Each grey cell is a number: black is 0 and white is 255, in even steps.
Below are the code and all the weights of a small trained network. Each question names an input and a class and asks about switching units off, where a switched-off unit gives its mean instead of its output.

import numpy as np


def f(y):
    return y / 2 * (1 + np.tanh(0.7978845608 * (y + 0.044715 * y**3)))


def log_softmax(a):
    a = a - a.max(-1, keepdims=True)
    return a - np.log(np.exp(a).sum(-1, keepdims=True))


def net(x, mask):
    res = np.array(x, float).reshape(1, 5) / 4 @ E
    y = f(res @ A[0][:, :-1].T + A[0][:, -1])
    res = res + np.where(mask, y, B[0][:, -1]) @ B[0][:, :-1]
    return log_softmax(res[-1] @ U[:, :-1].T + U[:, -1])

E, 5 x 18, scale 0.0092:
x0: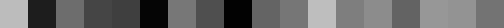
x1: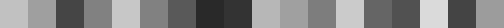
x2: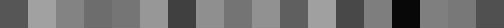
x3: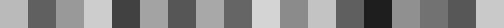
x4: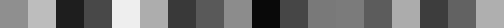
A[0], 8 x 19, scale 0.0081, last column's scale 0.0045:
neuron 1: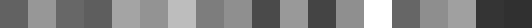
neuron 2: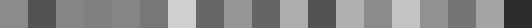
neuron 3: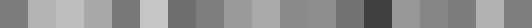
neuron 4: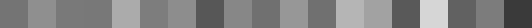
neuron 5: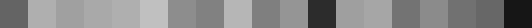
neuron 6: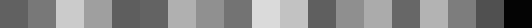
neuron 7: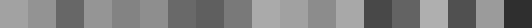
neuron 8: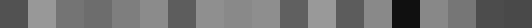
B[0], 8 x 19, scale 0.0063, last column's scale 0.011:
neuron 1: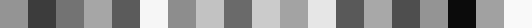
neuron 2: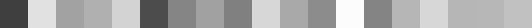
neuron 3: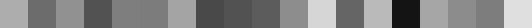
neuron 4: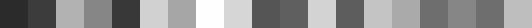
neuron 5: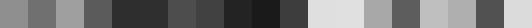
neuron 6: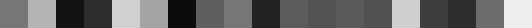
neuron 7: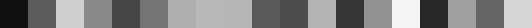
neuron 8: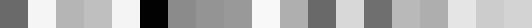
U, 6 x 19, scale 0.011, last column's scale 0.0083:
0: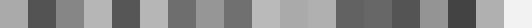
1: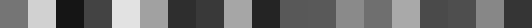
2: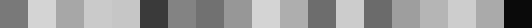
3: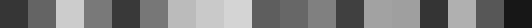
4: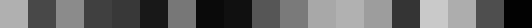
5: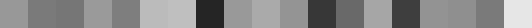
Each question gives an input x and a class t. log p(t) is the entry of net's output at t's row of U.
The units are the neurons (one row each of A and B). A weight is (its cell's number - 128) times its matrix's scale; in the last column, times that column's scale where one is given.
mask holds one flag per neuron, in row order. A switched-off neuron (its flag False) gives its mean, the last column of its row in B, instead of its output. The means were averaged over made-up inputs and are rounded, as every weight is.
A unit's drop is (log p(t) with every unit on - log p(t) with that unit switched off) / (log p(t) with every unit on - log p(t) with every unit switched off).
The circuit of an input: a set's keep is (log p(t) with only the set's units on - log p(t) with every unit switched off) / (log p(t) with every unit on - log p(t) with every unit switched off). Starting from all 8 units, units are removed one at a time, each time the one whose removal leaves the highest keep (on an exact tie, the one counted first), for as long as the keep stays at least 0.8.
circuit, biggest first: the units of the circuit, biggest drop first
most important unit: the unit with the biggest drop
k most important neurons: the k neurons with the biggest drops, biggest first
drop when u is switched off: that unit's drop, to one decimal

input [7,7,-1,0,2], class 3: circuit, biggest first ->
(neuron 7; neuron 4; neuron 5)
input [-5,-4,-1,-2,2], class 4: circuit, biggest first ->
(neuron 5; neuron 7; neuron 6)
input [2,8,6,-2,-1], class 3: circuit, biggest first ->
(neuron 4; neuron 7)
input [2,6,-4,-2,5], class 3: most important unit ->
neuron 4
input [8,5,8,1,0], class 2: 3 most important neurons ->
(neuron 8; neuron 5; neuron 3)
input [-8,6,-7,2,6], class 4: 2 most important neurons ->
(neuron 5; neuron 3)
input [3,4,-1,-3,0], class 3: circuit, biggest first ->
(neuron 4; neuron 5)
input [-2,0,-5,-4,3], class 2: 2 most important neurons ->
(neuron 2; neuron 6)
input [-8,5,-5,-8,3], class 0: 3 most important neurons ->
(neuron 1; neuron 4; neuron 3)
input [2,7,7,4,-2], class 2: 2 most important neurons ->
(neuron 8; neuron 1)
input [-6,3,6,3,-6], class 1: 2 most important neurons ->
(neuron 6; neuron 2)
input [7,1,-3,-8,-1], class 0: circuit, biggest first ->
(neuron 1; neuron 5)
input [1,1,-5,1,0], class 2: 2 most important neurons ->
(neuron 1; neuron 6)
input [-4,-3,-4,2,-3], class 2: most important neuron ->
(neuron 1)
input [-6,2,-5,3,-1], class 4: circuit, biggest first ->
(neuron 3; neuron 5)
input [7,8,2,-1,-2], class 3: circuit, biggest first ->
(neuron 7; neuron 4)
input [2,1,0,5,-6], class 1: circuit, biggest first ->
(neuron 6; neuron 1)
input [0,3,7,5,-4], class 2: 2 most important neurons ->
(neuron 8; neuron 1)
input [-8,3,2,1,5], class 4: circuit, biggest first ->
(neuron 5; neuron 3)
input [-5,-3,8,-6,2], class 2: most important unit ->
neuron 8
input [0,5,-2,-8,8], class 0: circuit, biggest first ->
(neuron 1; neuron 6)
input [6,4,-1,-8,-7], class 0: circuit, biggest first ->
(neuron 1; neuron 4)
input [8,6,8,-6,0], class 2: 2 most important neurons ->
(neuron 8; neuron 5)
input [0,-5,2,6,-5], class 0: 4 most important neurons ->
(neuron 7; neuron 5; neuron 4; neuron 3)
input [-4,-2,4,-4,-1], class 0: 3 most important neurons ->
(neuron 1; neuron 2; neuron 7)
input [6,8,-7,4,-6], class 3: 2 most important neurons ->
(neuron 7; neuron 8)
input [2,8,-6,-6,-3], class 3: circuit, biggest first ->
(neuron 4)
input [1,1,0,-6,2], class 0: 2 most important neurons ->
(neuron 1; neuron 7)
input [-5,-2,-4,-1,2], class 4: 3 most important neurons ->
(neuron 5; neuron 8; neuron 6)
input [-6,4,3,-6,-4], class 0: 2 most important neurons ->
(neuron 1; neuron 4)
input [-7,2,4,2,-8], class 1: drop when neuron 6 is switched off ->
1.2
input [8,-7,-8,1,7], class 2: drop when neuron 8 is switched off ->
-0.1
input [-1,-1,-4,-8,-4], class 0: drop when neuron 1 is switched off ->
1.0
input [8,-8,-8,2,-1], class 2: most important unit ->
neuron 2
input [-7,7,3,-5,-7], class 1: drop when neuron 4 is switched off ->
-0.1
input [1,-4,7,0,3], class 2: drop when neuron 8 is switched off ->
0.4
